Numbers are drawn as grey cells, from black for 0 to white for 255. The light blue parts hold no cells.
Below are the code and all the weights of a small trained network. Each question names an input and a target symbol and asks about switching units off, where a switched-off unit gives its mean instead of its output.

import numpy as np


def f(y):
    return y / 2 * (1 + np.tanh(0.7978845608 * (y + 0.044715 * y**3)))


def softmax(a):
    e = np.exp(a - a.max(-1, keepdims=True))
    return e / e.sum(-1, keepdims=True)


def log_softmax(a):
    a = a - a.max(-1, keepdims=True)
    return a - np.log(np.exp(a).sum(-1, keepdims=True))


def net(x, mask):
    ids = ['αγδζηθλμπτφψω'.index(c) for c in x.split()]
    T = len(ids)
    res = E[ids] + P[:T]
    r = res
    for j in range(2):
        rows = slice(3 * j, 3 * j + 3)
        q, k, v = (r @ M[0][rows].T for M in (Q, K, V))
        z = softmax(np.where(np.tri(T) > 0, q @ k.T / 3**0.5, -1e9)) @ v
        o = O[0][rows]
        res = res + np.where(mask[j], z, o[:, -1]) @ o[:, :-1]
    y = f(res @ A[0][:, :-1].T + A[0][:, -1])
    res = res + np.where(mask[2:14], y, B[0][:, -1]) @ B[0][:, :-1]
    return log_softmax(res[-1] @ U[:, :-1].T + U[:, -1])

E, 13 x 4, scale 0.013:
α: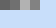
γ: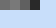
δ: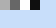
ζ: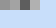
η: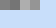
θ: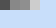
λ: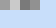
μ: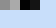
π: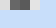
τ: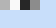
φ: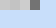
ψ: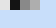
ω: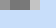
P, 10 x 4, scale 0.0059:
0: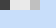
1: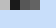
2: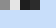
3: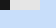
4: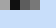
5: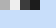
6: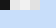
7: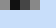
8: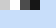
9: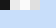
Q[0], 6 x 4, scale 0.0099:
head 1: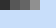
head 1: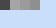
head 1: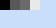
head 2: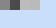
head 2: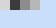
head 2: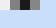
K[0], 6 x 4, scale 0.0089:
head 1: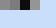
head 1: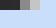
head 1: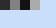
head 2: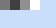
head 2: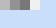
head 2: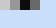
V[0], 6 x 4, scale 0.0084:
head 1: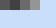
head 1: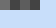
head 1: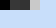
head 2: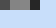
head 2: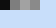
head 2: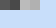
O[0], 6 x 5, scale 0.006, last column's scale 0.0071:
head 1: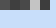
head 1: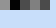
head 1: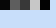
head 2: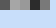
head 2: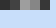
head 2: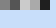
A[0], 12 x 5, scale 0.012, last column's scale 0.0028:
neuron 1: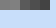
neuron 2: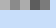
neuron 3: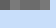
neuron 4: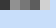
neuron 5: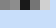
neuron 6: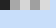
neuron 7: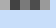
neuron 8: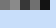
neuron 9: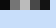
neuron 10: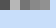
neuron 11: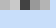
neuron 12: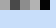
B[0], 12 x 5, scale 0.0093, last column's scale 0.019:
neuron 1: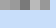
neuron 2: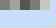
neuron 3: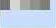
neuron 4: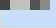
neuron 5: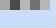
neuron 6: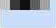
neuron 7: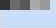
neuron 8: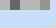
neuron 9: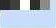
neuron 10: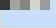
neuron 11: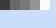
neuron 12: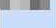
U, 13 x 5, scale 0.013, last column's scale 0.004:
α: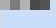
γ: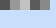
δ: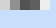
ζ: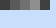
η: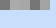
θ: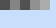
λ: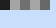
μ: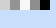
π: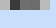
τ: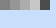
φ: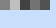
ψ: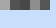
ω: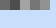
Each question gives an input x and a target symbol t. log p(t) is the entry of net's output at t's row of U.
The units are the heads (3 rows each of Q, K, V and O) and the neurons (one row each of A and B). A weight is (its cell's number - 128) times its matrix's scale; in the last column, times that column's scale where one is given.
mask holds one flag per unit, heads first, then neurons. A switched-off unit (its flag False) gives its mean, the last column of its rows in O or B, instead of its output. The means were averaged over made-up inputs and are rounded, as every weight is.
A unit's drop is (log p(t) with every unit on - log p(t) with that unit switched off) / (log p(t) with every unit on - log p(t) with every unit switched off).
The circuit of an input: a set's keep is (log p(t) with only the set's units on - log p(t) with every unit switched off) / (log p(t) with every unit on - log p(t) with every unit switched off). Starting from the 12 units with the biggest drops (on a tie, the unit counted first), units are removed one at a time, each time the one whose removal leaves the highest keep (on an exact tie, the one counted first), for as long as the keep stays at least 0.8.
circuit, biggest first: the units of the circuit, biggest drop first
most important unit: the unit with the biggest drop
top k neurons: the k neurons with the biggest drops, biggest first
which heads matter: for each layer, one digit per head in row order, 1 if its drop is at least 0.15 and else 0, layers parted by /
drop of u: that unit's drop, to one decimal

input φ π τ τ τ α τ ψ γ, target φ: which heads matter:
10
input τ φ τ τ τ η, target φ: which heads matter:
10
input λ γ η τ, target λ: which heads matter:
00
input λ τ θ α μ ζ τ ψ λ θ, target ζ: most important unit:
neuron 6
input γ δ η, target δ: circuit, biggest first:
neuron 11; head 1
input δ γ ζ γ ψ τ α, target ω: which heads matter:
11
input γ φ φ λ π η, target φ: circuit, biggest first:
neuron 5; neuron 2; head 1
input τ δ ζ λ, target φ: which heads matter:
00
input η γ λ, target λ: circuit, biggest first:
neuron 11; neuron 6
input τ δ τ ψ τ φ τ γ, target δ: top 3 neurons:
neuron 11; neuron 10; neuron 9
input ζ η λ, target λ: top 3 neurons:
neuron 11; neuron 6; neuron 10
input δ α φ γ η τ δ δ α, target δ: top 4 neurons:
neuron 11; neuron 10; neuron 9; neuron 2
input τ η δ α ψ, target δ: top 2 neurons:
neuron 11; neuron 12
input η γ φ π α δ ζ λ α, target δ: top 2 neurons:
neuron 11; neuron 10
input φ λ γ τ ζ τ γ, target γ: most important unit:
neuron 9
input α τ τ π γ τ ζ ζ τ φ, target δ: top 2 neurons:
neuron 6; neuron 11
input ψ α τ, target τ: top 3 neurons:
neuron 8; neuron 5; neuron 11
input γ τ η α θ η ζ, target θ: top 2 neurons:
neuron 6; neuron 5
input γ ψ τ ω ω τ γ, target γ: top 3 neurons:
neuron 9; neuron 4; neuron 11
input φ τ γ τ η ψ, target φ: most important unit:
head 1
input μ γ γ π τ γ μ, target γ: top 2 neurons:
neuron 4; neuron 5
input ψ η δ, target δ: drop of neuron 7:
-0.2
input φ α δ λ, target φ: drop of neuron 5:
0.4
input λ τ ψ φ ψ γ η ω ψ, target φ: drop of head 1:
0.3
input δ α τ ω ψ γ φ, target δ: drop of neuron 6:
0.3
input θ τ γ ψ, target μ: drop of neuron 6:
0.1
